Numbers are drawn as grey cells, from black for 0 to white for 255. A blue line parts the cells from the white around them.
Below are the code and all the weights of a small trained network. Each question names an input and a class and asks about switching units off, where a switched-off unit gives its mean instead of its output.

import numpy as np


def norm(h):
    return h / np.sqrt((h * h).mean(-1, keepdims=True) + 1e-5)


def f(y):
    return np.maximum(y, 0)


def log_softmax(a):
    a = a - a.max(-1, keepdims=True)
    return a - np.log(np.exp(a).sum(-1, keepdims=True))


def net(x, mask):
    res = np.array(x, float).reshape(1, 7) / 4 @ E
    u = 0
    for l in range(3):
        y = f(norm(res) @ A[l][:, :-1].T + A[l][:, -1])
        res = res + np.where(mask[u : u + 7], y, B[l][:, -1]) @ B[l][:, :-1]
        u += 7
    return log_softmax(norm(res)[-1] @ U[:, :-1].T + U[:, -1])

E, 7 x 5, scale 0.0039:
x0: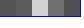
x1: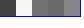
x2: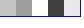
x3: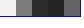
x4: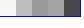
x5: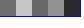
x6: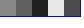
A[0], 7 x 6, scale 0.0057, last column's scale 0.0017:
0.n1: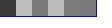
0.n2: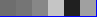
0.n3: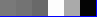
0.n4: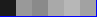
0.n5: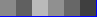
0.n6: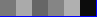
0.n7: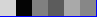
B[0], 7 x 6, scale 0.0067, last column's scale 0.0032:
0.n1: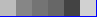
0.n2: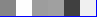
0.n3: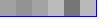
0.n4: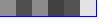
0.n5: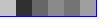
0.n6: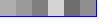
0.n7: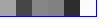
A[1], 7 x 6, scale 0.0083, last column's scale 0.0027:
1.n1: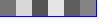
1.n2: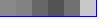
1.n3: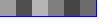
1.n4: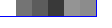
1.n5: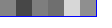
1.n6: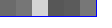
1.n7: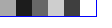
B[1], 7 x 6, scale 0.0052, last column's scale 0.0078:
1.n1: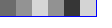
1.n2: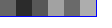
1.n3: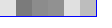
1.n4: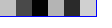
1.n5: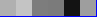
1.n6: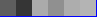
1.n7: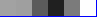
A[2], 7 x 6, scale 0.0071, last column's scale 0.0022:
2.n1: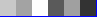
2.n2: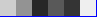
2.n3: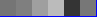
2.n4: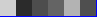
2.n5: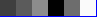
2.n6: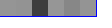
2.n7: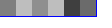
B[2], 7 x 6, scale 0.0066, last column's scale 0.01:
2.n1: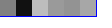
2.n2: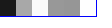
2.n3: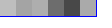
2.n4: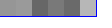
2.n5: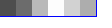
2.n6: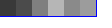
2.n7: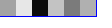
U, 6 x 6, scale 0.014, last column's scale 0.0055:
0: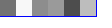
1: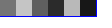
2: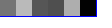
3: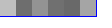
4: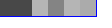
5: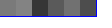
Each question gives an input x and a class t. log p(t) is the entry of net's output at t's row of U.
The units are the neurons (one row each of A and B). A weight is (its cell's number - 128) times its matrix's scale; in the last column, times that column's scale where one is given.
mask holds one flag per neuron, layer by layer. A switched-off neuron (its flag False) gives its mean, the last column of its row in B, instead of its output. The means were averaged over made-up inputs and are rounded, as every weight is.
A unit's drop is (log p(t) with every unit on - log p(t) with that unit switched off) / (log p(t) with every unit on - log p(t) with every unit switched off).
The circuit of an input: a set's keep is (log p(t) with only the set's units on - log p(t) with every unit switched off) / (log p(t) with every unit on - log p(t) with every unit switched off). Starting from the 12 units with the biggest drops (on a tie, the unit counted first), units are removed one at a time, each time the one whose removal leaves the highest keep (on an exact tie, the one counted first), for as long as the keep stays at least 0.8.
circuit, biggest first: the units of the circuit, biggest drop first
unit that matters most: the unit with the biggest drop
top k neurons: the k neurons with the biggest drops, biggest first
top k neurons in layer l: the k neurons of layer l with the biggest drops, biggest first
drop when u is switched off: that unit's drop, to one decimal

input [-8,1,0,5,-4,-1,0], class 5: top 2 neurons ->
1.n4, 0.n2
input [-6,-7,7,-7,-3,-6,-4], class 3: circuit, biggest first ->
2.n2
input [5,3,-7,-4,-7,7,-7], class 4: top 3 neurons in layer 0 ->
0.n4, 0.n3, 0.n6
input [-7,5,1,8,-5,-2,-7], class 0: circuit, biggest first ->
2.n2, 1.n4
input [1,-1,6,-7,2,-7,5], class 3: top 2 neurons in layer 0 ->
0.n5, 0.n2
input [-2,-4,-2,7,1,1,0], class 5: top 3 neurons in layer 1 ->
1.n4, 1.n1, 1.n7
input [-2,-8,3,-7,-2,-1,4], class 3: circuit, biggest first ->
2.n2, 2.n5
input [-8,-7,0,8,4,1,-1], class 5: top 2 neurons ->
1.n4, 1.n1
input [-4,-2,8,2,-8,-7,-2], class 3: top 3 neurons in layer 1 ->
1.n4, 1.n5, 1.n7
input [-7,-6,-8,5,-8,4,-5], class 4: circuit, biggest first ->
2.n2, 2.n7
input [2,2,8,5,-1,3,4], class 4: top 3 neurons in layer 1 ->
1.n7, 1.n1, 1.n5
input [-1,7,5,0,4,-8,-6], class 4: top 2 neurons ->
2.n1, 1.n3
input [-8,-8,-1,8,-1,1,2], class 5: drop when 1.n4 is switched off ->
0.2
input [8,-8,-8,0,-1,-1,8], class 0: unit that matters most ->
0.n2
